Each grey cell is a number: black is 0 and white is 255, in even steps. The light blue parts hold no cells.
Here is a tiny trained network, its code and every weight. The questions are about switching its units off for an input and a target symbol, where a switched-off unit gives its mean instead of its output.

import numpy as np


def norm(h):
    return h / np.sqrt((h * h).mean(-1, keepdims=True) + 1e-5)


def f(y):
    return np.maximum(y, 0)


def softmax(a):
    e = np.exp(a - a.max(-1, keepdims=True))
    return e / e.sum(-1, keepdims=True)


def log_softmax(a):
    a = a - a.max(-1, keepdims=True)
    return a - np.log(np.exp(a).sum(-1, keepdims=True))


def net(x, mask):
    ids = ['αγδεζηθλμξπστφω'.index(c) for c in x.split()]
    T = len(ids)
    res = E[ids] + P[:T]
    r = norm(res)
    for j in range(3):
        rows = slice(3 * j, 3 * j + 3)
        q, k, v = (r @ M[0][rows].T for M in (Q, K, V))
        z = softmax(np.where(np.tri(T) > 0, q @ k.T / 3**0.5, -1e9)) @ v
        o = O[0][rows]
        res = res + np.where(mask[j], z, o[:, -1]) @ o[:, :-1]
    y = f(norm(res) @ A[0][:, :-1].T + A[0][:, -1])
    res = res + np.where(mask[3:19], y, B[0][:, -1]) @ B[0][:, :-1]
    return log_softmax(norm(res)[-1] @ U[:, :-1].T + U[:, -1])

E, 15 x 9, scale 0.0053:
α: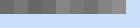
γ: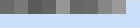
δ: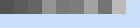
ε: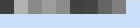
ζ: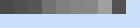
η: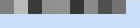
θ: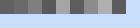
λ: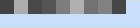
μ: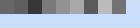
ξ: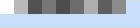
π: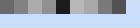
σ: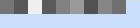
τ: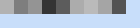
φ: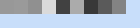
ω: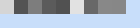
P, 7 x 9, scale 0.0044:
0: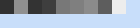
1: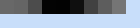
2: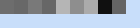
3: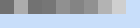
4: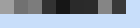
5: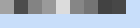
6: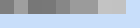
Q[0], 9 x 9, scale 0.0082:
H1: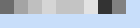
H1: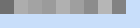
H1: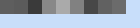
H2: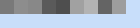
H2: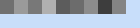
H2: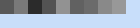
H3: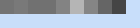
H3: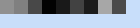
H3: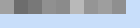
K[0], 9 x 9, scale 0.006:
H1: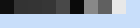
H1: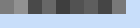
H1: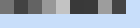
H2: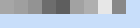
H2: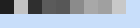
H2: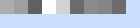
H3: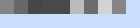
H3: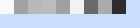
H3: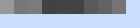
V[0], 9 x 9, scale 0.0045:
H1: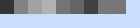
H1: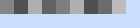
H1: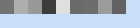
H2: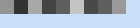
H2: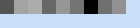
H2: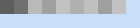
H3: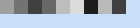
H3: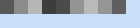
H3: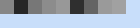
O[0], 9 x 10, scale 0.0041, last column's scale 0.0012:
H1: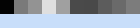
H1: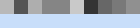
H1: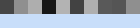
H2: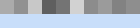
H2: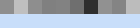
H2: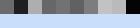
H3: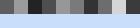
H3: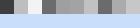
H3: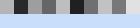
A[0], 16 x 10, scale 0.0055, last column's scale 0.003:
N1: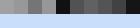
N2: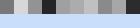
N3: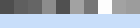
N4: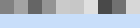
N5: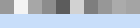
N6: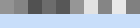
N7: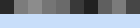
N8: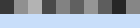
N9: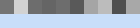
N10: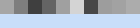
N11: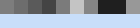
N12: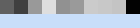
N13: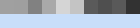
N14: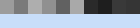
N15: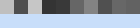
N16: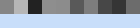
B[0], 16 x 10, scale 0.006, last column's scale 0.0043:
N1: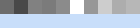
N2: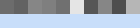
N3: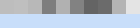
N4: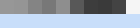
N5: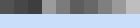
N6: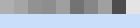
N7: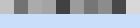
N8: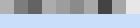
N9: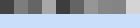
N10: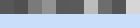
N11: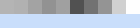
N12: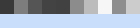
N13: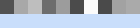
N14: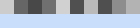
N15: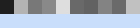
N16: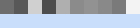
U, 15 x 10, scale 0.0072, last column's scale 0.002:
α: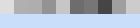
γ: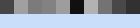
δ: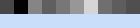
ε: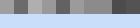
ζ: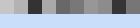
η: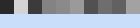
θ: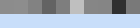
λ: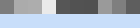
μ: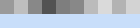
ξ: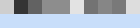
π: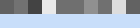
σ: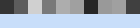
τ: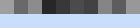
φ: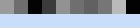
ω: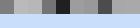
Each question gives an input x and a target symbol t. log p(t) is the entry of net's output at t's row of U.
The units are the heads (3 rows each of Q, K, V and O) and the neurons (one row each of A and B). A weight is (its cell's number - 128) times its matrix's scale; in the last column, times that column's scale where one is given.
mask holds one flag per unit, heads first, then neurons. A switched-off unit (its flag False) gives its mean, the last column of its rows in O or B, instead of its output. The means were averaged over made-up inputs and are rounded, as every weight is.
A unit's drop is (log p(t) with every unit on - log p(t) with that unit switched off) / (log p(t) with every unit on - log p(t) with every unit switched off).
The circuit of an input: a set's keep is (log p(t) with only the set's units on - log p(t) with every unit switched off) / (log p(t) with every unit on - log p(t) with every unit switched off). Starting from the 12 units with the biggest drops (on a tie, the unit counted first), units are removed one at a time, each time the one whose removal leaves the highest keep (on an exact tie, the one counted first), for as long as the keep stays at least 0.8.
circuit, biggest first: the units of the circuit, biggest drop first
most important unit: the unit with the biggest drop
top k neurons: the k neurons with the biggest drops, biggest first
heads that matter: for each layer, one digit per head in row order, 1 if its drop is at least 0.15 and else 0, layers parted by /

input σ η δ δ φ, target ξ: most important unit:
N1
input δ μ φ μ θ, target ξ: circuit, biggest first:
(N1, H1, H3)
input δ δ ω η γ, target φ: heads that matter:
101
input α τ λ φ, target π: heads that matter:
000
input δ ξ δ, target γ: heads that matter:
111
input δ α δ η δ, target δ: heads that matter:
110
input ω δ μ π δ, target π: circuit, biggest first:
(H3, N5, H1)
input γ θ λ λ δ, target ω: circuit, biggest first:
(H3, N7)
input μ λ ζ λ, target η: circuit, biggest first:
(N2, H3, N5)
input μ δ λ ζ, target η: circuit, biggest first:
(N2, N16, H3)
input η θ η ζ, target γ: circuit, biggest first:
(H2, N1)
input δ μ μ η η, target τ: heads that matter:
001
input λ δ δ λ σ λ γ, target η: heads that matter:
000
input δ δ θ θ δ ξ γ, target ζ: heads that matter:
100
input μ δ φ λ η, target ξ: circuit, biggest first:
(N1, H1)
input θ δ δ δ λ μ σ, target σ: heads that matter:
000
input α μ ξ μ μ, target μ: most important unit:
N11
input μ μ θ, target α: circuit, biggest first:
(N11, N8)
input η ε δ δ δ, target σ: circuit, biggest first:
(N15, N1)
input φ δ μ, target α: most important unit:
N11
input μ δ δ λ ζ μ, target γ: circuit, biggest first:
(N10, N13)
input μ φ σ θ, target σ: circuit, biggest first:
(H2, N2, N5)
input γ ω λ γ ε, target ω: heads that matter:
101
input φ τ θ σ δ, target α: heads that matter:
100
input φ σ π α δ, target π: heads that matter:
001
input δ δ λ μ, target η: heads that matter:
101
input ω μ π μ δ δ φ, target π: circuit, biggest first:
(N5)
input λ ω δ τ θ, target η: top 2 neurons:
(N15, N2)
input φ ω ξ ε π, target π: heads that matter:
000
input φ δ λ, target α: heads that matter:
000
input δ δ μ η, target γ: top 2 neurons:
(N16, N11)
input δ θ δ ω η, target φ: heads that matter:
101
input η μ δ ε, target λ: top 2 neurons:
(N7, N10)
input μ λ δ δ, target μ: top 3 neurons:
(N12, N3, N6)
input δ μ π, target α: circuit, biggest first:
(N11)
